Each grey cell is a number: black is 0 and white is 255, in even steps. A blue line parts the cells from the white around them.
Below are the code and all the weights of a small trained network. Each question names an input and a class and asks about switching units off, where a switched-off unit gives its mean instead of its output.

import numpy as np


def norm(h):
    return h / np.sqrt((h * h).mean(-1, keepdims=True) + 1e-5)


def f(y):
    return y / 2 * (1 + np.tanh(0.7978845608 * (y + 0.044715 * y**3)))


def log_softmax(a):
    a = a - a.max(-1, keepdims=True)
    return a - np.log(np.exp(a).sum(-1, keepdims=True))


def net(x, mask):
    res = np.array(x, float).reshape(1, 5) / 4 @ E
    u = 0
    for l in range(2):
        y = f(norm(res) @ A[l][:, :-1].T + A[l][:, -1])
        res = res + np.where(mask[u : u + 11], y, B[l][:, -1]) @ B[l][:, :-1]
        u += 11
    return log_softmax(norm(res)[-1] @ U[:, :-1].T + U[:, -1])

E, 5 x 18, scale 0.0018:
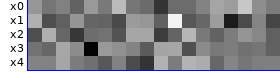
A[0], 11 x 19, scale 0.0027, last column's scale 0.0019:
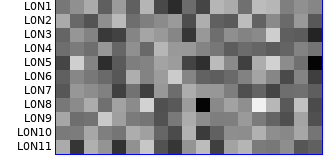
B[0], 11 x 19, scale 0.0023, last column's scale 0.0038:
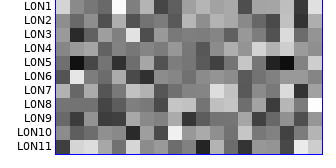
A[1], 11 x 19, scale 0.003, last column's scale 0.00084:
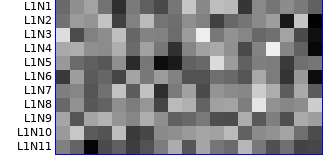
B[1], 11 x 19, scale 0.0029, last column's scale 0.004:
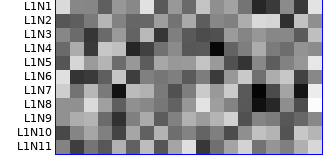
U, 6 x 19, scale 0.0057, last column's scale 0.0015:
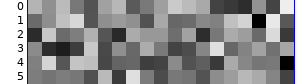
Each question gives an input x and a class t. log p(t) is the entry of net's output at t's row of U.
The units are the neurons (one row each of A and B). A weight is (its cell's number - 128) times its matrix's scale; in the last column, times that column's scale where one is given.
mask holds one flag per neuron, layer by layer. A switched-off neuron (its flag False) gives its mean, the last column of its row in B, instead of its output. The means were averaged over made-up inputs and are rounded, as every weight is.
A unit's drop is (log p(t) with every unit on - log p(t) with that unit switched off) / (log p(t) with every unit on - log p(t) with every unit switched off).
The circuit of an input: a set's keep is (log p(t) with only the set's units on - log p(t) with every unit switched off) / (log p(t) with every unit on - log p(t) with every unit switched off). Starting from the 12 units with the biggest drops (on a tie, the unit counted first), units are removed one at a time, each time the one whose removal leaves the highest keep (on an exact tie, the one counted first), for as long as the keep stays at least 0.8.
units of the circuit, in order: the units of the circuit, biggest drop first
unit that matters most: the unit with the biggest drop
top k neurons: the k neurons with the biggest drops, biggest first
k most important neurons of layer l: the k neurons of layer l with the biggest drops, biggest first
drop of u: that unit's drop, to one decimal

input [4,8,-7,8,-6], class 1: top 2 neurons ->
(L0N11, L1N2)
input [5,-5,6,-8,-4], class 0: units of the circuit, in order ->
(L1N7)
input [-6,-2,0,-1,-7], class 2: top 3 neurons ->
(L1N7, L0N8, L0N6)
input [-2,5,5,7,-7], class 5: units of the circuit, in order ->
(L1N8, L1N7, L1N1)
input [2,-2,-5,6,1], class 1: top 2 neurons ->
(L0N11, L1N2)
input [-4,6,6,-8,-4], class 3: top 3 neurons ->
(L1N11, L0N11, L1N5)
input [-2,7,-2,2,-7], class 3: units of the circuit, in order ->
(L1N8, L1N7)
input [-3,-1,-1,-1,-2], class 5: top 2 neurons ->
(L0N5, L0N8)
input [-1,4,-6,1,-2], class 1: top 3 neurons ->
(L0N11, L0N8, L1N2)
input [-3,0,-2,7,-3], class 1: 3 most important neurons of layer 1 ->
(L1N2, L1N7, L1N8)
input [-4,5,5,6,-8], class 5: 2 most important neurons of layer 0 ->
(L0N5, L0N10)
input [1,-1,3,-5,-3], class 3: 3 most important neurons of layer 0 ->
(L0N5, L0N1, L0N7)
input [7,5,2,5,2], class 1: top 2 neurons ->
(L0N11, L0N8)
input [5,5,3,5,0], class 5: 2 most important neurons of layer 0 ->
(L0N8, L0N11)
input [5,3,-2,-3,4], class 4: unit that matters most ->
L1N4
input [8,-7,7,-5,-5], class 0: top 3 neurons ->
(L1N7, L1N8, L0N1)
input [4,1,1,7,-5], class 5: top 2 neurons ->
(L0N3, L1N6)
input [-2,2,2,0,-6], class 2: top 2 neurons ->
(L0N5, L1N10)
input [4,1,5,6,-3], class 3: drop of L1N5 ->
0.1
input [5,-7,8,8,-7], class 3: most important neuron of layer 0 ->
(L0N5)
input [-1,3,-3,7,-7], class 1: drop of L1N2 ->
0.2
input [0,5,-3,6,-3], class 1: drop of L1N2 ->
0.3
